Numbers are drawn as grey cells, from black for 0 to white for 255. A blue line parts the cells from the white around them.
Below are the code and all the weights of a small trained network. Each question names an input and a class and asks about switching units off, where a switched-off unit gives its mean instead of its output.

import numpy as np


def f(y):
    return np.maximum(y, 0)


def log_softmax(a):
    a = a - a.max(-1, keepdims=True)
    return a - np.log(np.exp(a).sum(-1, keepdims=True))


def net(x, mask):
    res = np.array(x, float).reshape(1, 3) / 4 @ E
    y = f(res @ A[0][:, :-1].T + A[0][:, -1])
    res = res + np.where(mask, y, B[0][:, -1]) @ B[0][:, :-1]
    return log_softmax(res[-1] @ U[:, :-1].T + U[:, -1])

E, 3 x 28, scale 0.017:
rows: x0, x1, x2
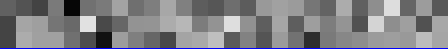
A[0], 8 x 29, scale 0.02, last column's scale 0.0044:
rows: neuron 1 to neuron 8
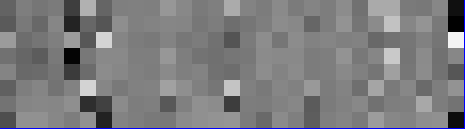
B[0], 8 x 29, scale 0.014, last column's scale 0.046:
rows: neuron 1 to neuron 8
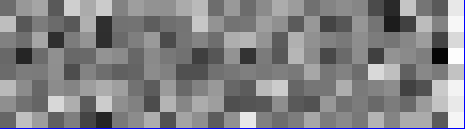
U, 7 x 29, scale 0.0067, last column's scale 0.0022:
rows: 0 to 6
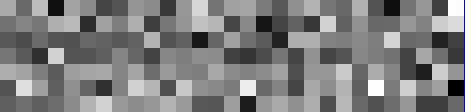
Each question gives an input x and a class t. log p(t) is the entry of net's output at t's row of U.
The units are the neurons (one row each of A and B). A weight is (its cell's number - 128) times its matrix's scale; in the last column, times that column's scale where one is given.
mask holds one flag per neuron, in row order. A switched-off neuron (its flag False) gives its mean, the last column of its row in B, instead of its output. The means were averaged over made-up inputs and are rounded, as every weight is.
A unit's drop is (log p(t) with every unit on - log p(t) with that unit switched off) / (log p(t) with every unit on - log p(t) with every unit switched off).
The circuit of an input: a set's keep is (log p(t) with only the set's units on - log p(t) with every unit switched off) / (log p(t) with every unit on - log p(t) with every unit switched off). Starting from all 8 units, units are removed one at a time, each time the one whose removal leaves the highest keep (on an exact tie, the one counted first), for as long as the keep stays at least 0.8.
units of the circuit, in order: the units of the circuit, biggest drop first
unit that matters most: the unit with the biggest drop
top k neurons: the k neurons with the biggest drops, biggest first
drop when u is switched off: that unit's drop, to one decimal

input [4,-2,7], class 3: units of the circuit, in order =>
(neuron 7)
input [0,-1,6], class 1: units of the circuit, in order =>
(neuron 7; neuron 4)
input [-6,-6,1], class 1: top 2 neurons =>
(neuron 7; neuron 2)
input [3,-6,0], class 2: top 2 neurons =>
(neuron 3; neuron 6)
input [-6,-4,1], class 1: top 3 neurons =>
(neuron 2; neuron 7; neuron 8)
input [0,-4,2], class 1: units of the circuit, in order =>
(neuron 4; neuron 7)
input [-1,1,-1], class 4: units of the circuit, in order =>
(neuron 4; neuron 8)
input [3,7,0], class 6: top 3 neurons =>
(neuron 6; neuron 3; neuron 4)
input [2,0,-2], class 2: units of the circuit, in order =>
(neuron 1; neuron 2)
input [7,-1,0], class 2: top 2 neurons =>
(neuron 4; neuron 7)
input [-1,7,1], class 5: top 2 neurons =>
(neuron 8; neuron 4)
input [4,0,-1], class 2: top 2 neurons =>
(neuron 7; neuron 6)
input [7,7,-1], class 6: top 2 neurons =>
(neuron 4; neuron 6)
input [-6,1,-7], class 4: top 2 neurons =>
(neuron 4; neuron 2)
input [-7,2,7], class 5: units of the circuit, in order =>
(neuron 8)
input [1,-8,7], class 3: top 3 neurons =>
(neuron 7; neuron 1; neuron 2)
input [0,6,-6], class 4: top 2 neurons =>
(neuron 4; neuron 6)
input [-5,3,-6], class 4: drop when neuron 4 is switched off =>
0.2
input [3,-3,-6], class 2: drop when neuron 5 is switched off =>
0.0
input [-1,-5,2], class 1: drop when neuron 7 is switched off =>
0.2
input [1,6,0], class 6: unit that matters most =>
neuron 6
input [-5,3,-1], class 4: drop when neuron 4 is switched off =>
0.3
